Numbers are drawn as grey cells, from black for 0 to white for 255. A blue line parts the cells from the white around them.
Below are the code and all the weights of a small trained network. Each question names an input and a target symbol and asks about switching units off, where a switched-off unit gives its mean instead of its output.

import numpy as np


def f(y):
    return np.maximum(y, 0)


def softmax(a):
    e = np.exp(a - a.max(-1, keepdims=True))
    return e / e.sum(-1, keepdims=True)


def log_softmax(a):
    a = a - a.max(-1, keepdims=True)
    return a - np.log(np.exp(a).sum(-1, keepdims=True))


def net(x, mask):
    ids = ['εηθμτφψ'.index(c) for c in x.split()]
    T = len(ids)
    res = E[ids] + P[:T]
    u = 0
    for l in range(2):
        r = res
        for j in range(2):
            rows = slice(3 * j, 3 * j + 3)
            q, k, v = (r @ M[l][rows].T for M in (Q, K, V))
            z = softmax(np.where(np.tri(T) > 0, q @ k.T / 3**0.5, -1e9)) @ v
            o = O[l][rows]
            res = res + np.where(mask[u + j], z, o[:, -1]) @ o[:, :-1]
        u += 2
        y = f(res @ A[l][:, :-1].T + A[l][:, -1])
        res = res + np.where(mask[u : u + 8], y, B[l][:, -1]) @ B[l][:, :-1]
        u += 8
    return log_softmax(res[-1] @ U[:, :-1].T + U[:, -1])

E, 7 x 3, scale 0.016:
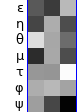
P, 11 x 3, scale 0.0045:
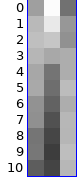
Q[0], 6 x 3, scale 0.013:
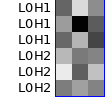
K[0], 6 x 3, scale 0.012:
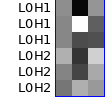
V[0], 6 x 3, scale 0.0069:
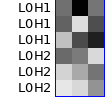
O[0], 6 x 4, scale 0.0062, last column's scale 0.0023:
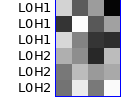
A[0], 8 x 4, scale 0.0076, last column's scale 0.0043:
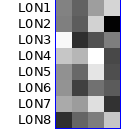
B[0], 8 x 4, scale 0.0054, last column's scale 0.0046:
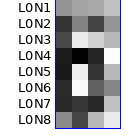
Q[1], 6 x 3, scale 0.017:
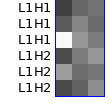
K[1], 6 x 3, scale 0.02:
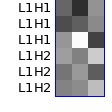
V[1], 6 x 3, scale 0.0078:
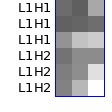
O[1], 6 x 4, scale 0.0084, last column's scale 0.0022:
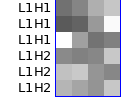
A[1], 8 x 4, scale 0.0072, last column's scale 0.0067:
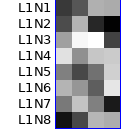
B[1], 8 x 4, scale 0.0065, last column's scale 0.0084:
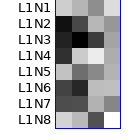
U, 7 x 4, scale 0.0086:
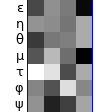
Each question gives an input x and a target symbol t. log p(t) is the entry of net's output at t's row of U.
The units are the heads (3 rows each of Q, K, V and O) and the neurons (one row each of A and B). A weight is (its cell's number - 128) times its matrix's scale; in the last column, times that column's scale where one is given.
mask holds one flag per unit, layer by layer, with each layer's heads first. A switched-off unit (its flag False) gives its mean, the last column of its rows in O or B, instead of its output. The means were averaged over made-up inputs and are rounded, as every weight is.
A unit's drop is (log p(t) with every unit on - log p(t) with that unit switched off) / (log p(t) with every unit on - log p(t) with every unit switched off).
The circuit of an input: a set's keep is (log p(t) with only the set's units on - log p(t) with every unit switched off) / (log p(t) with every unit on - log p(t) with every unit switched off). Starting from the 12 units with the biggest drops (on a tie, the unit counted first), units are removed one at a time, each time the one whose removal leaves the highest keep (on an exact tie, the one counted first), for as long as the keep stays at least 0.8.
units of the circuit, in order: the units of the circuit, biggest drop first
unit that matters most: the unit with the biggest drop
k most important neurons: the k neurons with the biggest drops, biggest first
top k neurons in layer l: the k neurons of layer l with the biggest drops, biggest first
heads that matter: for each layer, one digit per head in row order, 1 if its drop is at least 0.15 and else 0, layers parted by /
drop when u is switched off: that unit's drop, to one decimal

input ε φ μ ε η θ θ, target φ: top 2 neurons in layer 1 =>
L1N6, L1N4
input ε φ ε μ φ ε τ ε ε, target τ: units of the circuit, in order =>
L1N8, L1N1, L1N6
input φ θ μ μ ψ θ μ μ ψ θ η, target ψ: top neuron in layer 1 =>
L1N4
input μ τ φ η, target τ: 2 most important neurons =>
L1N8, L0N7
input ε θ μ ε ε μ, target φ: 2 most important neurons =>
L0N4, L0N7
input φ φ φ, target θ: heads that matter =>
11 / 00
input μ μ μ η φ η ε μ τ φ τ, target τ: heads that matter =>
00 / 00
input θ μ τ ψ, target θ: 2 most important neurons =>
L1N2, L0N4
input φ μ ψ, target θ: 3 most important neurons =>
L1N2, L1N8, L1N1
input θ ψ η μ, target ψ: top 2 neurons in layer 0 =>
L0N3, L0N5
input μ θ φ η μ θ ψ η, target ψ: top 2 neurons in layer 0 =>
L0N1, L0N3
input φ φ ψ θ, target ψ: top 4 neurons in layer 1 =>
L1N6, L1N8, L1N1, L1N4
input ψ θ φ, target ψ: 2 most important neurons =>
L0N4, L1N4
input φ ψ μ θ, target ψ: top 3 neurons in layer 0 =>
L0N4, L0N3, L0N1
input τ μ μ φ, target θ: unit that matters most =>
L0H2
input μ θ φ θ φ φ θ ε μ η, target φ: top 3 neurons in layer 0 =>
L0N4, L0N7, L0N8
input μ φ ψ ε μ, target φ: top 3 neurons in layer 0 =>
L0N4, L0N7, L0N8
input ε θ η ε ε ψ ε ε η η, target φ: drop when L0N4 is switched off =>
0.6
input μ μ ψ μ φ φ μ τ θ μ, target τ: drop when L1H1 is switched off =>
0.1
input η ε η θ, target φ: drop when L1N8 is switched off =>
0.2
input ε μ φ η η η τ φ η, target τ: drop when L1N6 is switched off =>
0.2
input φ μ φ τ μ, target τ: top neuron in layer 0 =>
L0N8
